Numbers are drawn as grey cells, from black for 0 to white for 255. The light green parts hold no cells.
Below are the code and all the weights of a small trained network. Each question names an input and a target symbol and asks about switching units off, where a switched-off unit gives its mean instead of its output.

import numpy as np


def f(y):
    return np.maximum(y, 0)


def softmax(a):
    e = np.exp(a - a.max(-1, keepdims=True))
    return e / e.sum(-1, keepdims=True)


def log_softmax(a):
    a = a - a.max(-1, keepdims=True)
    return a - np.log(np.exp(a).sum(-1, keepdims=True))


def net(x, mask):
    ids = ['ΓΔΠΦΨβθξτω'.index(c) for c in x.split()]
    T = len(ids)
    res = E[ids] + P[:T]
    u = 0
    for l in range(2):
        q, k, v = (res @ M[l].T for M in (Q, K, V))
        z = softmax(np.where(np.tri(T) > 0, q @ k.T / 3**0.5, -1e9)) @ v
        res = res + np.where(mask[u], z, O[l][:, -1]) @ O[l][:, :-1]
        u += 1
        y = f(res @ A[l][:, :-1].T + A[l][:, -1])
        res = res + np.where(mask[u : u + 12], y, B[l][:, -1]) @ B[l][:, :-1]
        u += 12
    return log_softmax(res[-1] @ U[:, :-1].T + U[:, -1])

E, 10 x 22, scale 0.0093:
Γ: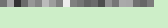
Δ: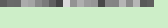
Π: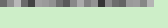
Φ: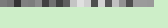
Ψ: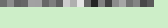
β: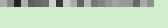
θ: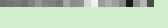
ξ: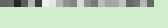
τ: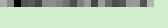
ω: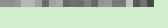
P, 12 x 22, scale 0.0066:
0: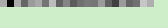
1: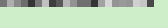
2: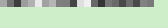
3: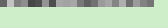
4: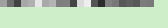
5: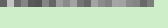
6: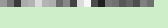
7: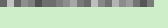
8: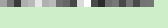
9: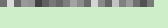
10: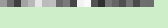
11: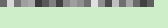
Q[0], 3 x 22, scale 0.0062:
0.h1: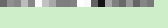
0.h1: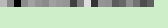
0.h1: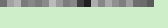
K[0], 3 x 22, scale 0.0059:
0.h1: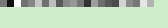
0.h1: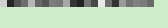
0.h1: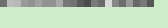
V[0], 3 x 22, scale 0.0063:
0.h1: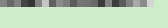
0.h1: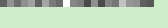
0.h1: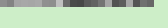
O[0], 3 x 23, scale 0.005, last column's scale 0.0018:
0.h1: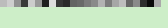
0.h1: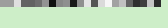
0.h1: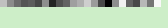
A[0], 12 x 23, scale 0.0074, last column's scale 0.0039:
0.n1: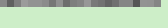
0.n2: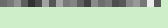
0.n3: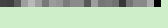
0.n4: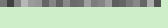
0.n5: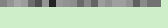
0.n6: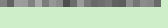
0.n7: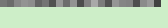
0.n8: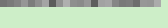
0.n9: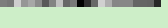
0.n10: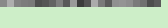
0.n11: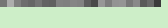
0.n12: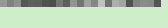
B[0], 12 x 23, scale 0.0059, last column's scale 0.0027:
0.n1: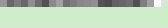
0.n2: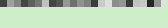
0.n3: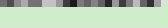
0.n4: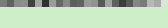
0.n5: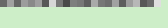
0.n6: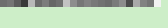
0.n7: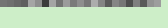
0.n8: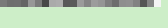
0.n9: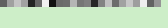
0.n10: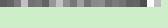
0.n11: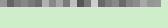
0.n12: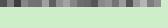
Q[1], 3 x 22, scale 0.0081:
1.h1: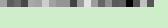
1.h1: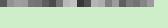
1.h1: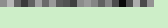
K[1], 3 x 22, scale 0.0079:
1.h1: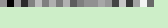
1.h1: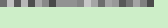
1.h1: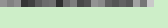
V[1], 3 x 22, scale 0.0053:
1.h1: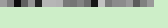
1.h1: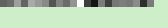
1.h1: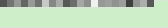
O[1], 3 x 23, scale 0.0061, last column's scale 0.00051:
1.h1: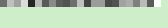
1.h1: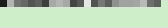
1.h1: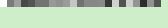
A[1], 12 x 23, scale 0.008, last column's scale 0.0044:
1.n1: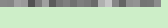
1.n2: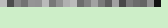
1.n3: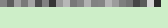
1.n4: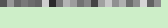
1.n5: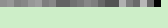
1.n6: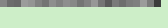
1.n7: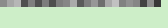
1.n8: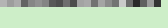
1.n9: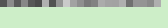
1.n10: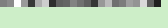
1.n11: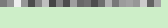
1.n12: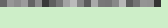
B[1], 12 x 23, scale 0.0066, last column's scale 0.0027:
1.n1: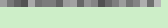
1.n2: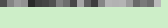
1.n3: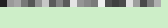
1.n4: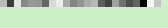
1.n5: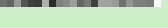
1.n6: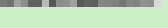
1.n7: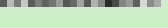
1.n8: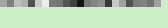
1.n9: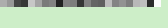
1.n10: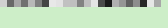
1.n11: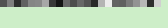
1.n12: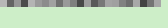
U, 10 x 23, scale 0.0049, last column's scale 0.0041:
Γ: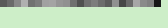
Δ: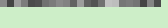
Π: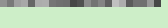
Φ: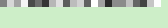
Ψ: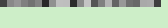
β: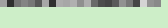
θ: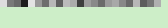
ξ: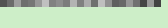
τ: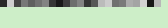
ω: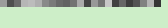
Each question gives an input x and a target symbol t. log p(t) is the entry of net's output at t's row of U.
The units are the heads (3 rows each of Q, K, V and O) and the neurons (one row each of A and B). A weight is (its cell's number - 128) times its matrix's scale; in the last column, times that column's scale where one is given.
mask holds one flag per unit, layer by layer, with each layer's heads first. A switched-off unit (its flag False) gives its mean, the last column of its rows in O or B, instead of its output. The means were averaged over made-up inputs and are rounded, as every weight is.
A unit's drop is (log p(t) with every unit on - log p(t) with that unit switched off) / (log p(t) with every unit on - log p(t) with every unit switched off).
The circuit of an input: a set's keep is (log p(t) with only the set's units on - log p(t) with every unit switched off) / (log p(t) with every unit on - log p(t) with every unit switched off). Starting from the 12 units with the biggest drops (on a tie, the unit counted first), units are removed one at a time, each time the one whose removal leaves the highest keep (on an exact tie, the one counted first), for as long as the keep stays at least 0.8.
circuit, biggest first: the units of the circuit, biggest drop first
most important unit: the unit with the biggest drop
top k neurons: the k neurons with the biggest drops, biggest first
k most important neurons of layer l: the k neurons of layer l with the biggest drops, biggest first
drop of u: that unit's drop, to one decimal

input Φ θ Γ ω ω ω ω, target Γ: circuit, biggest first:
(0.h1, 0.n3)
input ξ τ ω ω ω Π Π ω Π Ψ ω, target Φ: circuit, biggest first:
(1.h1)
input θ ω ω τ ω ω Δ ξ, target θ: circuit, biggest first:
(1.n9, 1.n4)
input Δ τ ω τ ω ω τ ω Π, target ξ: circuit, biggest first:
(0.h1, 1.n3, 1.h1, 0.n4)
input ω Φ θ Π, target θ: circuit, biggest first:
(0.n2, 1.n10, 1.n9)
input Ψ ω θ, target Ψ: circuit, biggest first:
(1.h1, 0.h1)
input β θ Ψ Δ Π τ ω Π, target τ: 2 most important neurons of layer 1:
(1.n11, 1.n4)
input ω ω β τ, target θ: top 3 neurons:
(0.n2, 1.n4, 1.n9)
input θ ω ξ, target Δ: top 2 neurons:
(1.n2, 0.n3)
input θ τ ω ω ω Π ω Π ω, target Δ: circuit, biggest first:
(1.h1, 1.n2)
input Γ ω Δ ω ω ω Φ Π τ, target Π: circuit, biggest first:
(0.h1, 1.n8)
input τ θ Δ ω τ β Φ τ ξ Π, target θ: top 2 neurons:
(1.n10, 0.n2)
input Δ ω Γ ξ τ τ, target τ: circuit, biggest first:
(1.h1, 1.n4)
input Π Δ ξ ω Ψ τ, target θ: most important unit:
0.n2
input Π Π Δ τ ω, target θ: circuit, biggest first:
(0.h1, 1.h1)
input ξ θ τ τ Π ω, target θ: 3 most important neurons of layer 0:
(0.n9, 0.n1, 0.n8)
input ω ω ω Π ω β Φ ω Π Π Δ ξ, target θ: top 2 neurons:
(1.n9, 1.n4)
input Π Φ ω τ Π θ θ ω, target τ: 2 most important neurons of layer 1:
(1.n11, 1.n4)
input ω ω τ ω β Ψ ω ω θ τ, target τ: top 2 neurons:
(0.n2, 1.n9)
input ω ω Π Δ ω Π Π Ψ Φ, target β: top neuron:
(0.n1)
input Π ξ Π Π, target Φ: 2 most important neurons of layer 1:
(1.n7, 1.n9)
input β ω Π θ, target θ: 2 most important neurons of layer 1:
(1.n9, 1.n4)
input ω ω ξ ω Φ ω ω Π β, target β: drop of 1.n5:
0.1
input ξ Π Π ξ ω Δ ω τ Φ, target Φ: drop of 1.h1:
0.8
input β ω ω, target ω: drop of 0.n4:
0.2
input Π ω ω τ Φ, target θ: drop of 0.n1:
0.0
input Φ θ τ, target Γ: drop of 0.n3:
0.5
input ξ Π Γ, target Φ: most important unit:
1.h1
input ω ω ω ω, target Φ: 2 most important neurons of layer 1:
(1.n9, 1.n11)
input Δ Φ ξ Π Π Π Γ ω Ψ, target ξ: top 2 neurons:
(1.n3, 0.n4)
